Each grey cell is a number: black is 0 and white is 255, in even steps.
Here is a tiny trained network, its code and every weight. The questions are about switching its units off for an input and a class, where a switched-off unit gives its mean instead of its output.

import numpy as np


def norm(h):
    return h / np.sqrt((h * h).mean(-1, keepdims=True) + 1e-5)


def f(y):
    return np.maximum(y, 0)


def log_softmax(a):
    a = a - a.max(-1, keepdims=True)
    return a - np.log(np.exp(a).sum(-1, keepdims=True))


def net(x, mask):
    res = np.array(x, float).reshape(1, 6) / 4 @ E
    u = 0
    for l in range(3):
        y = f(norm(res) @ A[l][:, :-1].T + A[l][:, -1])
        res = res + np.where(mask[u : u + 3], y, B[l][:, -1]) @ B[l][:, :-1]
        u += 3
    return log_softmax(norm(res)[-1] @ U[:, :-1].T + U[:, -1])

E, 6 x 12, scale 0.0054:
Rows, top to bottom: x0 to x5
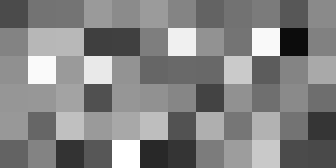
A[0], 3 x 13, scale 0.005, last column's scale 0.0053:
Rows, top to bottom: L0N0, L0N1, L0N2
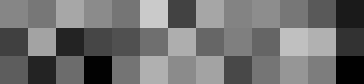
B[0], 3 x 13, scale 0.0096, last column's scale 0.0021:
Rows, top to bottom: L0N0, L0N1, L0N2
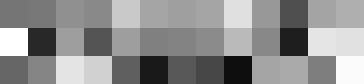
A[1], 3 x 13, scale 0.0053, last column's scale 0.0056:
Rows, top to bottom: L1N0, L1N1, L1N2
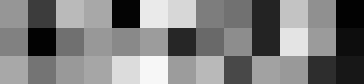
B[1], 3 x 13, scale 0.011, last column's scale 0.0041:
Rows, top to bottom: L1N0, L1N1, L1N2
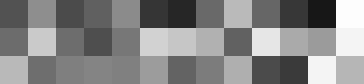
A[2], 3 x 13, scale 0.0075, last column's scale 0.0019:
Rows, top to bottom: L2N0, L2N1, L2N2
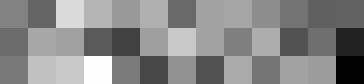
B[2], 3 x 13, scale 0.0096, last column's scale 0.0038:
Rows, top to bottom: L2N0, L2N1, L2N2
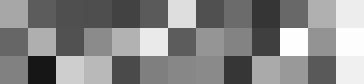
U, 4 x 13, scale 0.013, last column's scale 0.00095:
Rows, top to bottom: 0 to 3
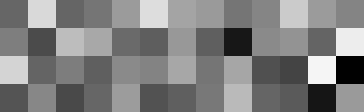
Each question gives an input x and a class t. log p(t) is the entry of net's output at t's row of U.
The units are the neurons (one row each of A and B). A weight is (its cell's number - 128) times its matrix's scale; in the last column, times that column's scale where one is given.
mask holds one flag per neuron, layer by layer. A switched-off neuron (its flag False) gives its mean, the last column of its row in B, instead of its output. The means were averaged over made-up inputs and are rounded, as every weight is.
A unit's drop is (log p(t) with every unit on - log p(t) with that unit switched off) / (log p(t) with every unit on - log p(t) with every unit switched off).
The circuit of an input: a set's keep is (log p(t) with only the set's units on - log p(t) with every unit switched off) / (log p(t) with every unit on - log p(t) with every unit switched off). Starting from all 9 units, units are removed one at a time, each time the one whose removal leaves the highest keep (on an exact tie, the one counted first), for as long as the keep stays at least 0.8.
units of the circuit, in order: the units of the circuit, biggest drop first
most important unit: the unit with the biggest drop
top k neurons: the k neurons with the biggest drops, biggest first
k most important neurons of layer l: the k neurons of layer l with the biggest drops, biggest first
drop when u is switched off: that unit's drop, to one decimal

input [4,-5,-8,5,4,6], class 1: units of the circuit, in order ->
L0N2
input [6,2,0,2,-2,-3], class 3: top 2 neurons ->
L1N0; L1N1
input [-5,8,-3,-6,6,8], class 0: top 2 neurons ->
L1N0; L2N1
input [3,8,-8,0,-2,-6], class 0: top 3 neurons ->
L2N1; L2N2; L2N0
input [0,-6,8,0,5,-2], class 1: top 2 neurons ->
L2N2; L2N1
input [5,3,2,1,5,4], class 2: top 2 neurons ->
L1N1; L1N0
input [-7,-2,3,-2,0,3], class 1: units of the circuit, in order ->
L1N0; L2N2
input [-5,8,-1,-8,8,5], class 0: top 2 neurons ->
L2N1; L1N0
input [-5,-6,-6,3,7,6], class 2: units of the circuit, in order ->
L1N2; L1N0
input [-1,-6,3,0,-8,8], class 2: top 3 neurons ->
L1N0; L0N1; L2N1
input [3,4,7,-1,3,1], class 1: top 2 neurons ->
L2N2; L1N1
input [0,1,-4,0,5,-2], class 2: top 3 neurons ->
L0N0; L2N0; L1N2
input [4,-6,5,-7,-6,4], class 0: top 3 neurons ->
L1N1; L1N0; L0N2
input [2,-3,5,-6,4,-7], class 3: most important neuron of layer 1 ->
L1N0
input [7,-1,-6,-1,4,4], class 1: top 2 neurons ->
L0N2; L1N0
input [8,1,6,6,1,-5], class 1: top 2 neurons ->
L2N2; L1N1
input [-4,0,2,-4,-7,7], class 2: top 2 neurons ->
L1N0; L0N1
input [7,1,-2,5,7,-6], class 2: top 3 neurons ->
L1N2; L0N0; L2N0
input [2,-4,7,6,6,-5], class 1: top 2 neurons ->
L2N2; L0N1
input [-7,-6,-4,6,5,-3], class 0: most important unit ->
L1N1
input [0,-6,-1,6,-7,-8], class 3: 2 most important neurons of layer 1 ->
L1N0; L1N2
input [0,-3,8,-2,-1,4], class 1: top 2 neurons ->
L2N2; L1N0
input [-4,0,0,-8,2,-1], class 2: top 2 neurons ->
L1N1; L0N2
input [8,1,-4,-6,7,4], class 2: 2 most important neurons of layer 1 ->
L1N2; L1N0
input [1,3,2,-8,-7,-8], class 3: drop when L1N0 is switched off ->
1.2
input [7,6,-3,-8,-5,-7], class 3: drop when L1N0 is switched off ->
1.3
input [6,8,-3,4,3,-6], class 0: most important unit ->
L2N1
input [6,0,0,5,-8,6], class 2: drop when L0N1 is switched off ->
0.7
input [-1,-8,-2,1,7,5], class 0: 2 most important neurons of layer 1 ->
L1N1; L1N0
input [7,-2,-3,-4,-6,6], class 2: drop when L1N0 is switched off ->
0.7
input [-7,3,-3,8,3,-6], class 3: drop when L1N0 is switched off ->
1.0
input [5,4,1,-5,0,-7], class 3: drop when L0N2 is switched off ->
0.0
